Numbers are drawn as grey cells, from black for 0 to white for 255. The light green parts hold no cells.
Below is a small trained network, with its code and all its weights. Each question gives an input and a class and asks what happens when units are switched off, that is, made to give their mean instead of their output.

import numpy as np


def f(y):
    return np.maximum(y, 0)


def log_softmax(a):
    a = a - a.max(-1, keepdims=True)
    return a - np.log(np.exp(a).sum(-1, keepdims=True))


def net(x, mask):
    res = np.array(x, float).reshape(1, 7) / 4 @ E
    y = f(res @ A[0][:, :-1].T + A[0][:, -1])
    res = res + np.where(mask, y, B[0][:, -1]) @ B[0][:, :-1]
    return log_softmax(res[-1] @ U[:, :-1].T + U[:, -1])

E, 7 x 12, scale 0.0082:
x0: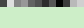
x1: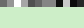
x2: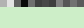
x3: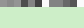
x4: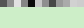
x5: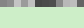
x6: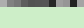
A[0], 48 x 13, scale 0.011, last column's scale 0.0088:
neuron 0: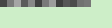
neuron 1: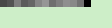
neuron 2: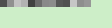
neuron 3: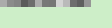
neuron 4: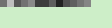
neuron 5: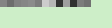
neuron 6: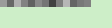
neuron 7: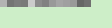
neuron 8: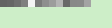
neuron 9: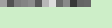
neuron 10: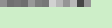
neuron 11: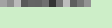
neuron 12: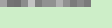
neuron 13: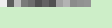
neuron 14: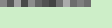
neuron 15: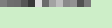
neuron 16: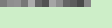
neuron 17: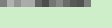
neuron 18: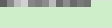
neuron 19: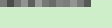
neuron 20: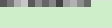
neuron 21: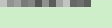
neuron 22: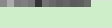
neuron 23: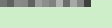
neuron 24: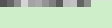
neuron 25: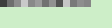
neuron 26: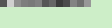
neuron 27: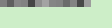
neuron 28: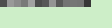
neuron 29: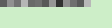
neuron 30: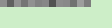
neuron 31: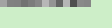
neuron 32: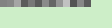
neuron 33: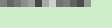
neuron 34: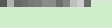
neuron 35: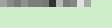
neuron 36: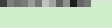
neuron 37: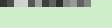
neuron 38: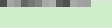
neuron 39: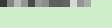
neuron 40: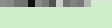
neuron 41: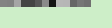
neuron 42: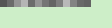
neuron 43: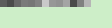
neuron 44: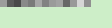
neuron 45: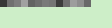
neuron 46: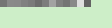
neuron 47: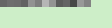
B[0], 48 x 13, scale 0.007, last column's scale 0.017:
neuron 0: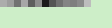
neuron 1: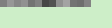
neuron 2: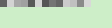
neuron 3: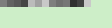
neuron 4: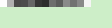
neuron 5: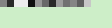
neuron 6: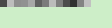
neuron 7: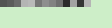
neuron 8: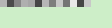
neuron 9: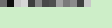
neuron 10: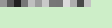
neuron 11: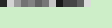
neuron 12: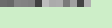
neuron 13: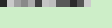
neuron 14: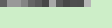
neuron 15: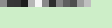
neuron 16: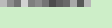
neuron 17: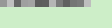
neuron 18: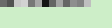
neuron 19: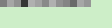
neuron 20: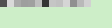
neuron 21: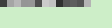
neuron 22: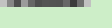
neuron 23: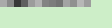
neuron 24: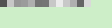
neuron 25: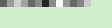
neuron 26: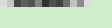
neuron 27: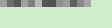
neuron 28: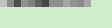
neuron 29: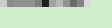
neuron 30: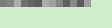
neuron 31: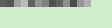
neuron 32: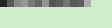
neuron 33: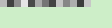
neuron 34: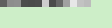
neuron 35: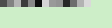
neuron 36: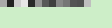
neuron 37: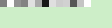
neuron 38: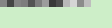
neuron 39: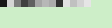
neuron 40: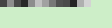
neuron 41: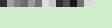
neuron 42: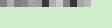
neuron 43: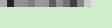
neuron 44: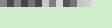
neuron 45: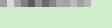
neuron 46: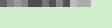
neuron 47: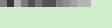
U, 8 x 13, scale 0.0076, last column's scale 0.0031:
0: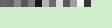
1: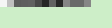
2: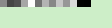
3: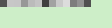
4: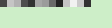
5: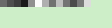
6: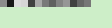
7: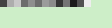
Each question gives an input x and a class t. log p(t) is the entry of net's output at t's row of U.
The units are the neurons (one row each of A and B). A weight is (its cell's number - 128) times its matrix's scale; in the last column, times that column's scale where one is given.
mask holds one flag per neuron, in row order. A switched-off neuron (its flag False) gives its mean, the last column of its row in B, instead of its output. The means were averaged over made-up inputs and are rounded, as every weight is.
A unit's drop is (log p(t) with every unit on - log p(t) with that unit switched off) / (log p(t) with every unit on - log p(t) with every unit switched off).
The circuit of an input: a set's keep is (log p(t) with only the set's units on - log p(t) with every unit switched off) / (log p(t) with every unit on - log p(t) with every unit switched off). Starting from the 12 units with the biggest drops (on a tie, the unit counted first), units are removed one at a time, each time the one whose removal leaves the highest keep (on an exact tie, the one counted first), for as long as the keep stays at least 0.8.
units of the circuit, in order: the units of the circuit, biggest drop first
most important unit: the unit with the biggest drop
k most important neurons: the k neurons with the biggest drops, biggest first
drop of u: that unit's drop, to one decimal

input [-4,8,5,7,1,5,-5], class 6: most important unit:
neuron 5
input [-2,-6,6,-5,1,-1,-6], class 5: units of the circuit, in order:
neuron 15; neuron 24
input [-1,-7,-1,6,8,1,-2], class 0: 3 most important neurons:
neuron 44; neuron 35; neuron 26
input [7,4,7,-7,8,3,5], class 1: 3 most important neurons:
neuron 26; neuron 4; neuron 22
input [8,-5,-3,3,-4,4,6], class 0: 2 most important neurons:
neuron 35; neuron 34
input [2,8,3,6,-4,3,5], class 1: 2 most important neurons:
neuron 4; neuron 0
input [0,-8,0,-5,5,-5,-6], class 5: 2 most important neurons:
neuron 15; neuron 44
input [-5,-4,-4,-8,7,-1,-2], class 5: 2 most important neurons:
neuron 15; neuron 3
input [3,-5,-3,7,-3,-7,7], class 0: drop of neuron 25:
0.0
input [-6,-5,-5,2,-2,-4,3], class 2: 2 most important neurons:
neuron 8; neuron 12
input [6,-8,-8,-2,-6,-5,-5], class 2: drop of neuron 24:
0.1
